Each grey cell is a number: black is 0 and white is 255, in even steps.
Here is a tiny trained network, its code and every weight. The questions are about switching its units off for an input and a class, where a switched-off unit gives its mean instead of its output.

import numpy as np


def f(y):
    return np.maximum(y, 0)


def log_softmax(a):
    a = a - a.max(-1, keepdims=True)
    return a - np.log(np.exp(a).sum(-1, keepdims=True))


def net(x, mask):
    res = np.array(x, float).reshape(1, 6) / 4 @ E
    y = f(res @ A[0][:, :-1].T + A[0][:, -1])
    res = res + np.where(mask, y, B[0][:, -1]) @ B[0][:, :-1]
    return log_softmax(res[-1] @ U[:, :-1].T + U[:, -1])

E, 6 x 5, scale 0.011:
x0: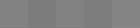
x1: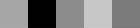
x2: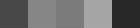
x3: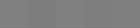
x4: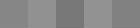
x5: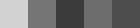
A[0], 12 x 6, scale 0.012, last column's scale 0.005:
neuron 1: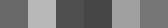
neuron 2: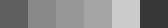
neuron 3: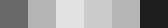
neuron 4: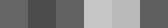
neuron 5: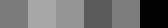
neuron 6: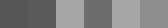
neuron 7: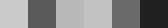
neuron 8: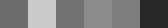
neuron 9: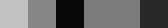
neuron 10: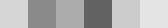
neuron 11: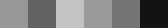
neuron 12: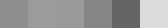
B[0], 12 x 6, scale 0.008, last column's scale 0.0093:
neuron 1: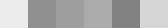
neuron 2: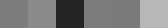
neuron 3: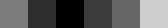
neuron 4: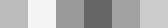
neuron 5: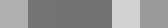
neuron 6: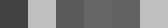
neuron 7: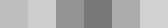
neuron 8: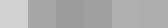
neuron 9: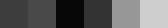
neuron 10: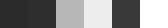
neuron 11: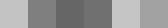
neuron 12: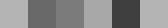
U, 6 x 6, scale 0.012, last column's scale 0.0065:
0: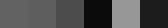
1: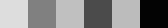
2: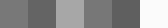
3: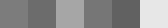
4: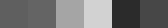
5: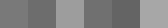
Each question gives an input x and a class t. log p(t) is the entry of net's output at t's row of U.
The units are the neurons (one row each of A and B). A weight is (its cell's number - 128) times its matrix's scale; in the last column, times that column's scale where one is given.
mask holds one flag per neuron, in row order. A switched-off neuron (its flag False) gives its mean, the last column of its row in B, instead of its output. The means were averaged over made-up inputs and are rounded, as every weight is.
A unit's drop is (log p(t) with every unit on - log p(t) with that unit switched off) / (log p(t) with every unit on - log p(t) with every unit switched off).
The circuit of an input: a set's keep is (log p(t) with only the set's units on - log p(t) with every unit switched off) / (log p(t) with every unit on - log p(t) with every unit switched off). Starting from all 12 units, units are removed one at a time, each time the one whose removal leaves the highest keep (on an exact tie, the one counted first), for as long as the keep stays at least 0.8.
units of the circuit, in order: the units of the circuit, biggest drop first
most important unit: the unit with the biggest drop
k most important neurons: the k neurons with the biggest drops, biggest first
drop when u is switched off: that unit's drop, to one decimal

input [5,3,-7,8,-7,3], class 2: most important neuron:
neuron 10
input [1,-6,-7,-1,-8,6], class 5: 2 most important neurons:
neuron 10; neuron 1
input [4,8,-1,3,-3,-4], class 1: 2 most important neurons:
neuron 4; neuron 7
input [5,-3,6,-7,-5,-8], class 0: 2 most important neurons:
neuron 3; neuron 10
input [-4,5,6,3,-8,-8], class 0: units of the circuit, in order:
neuron 3; neuron 10
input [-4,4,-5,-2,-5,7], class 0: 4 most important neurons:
neuron 9; neuron 1; neuron 12; neuron 8
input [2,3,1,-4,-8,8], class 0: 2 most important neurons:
neuron 9; neuron 10
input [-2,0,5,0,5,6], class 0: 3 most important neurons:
neuron 9; neuron 10; neuron 1
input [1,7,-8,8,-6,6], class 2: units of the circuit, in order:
neuron 10; neuron 9
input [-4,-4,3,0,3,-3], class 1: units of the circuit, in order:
neuron 10; neuron 8
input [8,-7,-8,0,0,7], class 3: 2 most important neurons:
neuron 10; neuron 1
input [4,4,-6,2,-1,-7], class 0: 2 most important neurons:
neuron 3; neuron 2
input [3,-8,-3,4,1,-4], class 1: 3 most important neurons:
neuron 1; neuron 8; neuron 5
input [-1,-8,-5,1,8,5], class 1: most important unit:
neuron 1
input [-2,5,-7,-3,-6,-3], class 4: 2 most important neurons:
neuron 10; neuron 9
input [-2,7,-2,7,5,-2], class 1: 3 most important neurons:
neuron 4; neuron 7; neuron 11
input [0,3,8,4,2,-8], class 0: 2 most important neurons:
neuron 3; neuron 10
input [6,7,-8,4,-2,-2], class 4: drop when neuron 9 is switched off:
0.1
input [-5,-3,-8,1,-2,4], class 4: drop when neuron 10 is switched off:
0.8
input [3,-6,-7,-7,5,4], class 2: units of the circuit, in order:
neuron 10
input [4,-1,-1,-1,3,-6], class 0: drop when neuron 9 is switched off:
-0.1
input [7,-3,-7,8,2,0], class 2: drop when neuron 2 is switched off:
0.0
